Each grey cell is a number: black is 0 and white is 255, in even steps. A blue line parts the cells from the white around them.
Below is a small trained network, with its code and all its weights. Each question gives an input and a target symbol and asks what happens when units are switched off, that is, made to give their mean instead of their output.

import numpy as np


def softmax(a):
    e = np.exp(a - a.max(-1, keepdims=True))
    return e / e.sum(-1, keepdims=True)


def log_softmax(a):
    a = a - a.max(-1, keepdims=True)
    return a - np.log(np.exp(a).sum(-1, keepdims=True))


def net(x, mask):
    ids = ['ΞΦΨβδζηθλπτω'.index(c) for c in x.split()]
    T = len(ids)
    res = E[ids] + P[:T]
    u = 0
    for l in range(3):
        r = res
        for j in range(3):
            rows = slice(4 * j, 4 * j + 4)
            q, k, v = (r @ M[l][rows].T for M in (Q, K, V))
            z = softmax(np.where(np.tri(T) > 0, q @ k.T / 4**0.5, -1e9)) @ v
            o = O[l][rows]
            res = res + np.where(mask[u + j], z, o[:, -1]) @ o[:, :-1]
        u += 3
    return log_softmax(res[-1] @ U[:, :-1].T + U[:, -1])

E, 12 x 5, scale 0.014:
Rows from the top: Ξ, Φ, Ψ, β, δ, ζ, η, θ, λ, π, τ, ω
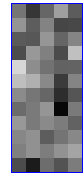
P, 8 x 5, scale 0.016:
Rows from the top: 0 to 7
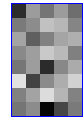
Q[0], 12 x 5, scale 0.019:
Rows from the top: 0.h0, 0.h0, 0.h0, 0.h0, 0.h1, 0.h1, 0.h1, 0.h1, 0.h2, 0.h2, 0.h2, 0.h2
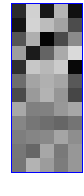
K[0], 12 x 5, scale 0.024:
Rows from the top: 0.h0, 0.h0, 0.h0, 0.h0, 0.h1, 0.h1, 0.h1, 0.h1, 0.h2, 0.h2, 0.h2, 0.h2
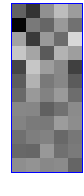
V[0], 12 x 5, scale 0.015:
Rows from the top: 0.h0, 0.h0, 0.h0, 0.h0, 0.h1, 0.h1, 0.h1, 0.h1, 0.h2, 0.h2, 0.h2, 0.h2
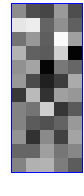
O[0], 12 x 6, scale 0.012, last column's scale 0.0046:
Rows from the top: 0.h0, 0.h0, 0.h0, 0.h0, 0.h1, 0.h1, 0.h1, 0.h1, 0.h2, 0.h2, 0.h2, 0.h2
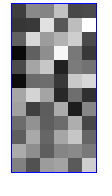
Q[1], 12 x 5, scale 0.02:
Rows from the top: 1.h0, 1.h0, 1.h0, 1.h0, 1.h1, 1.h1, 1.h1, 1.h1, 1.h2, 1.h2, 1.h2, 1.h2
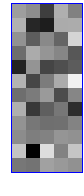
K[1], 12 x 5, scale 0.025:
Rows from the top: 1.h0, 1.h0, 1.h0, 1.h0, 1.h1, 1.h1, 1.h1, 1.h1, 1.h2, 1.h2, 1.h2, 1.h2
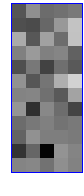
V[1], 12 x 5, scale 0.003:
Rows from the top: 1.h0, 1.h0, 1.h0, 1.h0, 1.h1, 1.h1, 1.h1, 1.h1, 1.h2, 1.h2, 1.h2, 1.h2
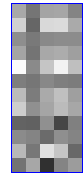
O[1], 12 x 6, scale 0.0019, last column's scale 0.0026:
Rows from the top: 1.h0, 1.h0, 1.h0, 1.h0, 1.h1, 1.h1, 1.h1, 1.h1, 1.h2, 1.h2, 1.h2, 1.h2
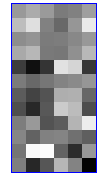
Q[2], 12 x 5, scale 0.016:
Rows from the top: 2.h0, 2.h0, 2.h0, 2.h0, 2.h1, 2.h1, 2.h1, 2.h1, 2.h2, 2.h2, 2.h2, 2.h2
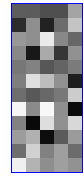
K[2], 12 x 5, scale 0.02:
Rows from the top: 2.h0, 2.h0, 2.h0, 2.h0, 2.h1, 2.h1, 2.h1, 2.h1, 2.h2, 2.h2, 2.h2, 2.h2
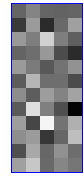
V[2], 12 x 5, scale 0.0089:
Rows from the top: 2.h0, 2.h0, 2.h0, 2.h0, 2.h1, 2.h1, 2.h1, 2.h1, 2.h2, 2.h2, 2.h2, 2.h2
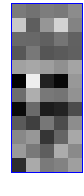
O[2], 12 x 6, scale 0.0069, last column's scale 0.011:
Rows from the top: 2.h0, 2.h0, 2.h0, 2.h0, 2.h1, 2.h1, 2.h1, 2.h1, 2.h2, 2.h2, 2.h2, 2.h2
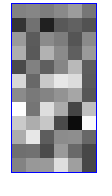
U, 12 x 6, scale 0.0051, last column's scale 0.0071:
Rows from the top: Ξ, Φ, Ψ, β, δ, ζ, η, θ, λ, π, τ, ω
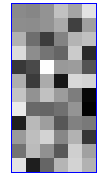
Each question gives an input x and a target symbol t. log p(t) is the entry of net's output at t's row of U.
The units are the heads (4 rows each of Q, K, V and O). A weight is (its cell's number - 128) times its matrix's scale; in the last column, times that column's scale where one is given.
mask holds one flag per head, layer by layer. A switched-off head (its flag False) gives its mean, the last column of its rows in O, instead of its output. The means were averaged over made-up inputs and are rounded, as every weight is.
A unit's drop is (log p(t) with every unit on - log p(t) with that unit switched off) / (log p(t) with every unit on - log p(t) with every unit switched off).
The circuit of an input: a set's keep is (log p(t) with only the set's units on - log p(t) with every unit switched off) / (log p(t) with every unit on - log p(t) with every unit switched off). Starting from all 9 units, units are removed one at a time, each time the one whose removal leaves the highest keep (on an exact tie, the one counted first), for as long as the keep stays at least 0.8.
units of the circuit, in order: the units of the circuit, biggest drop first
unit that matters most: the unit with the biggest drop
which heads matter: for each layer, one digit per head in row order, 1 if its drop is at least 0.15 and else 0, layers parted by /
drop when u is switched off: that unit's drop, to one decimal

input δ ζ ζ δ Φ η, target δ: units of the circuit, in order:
[0.h0; 0.h1]
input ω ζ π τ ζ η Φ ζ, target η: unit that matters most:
0.h1
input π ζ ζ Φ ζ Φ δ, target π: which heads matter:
010 / 000 / 000
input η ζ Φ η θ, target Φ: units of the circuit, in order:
[0.h0; 0.h1; 2.h2]
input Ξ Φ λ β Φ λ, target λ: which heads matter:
100 / 000 / 010
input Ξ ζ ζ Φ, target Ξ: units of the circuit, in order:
[0.h0; 2.h2]
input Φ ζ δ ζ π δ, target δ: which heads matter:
100 / 000 / 000
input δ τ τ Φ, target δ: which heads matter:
100 / 000 / 001
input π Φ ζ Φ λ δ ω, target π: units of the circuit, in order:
[0.h1; 0.h0; 2.h1]
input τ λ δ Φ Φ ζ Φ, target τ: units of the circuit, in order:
[0.h0; 0.h1; 2.h1; 2.h0]
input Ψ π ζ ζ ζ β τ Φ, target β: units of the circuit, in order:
[0.h0; 2.h2; 0.h2]
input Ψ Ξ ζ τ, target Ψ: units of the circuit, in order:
[0.h0; 2.h2; 2.h0]
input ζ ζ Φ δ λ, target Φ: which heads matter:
110 / 000 / 000
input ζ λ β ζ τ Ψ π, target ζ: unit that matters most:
0.h1
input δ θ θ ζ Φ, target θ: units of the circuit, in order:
[0.h0; 2.h1]
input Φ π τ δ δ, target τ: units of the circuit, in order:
[0.h0; 2.h1; 0.h1]
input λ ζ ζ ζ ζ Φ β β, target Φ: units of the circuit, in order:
[0.h1; 0.h0; 2.h2]
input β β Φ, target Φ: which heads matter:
110 / 000 / 010
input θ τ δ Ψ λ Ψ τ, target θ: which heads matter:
100 / 000 / 000
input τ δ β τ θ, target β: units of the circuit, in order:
[0.h0; 2.h2]
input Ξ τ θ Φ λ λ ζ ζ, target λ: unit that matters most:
2.h1
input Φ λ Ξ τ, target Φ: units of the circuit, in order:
[0.h0; 0.h1]
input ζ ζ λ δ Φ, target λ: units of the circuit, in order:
[2.h1; 0.h0]
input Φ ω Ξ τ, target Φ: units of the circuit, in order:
[0.h0; 0.h1]
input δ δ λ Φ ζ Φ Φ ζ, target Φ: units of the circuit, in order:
[0.h1; 0.h0; 2.h2]
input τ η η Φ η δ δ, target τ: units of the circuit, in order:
[0.h1; 0.h0; 2.h1; 2.h0]
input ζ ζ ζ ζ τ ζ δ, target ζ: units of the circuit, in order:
[0.h0; 2.h2]
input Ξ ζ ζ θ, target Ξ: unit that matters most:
0.h0
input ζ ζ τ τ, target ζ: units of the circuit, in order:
[0.h0; 2.h2; 0.h1]
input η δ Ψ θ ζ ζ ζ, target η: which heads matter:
110 / 000 / 010
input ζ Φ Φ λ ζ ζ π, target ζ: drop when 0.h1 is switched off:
0.2
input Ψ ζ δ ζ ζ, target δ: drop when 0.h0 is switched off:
0.7
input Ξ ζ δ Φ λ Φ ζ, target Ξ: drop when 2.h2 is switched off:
0.2
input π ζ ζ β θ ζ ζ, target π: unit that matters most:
0.h1
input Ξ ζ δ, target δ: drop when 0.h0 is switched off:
0.7
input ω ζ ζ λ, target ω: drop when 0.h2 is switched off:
0.1
